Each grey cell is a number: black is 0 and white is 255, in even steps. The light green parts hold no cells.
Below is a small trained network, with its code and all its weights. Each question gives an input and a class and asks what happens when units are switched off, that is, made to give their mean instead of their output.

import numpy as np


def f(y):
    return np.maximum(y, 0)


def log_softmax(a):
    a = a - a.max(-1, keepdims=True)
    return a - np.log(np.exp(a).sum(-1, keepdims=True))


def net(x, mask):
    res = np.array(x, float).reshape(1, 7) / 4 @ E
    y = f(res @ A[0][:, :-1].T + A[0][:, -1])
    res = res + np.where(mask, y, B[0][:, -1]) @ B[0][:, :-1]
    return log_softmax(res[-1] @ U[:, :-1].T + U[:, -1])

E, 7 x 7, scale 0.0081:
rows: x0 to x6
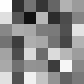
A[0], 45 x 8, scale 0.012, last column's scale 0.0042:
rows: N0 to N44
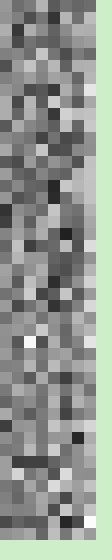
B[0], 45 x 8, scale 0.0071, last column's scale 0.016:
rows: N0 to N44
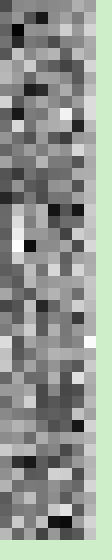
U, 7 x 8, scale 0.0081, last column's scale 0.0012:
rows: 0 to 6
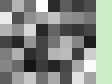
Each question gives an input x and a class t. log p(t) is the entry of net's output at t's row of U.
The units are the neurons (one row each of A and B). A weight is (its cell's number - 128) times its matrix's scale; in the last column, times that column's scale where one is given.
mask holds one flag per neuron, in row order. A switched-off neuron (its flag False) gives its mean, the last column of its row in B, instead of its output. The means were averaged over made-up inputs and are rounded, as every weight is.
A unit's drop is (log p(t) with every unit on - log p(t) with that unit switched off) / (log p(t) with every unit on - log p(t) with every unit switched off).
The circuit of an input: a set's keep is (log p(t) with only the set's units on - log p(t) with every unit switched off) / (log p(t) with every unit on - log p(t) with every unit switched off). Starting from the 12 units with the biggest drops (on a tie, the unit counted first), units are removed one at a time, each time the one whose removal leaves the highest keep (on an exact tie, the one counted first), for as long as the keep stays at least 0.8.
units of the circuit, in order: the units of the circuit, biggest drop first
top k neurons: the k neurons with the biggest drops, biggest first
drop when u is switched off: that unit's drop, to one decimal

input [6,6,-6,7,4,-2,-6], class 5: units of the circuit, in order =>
(N38)
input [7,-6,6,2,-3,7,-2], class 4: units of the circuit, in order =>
(N39, N15)
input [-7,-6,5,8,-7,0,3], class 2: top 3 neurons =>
(N5, N35, N17)
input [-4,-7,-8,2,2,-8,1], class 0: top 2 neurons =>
(N43, N17)
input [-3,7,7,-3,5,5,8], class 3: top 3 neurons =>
(N9, N2, N43)
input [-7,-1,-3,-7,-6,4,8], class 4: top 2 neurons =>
(N43, N39)
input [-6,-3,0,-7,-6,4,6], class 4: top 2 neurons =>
(N43, N39)
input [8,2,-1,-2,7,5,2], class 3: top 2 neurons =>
(N9, N2)
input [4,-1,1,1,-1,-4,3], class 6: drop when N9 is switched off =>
0.1
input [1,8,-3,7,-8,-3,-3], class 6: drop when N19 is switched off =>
0.6
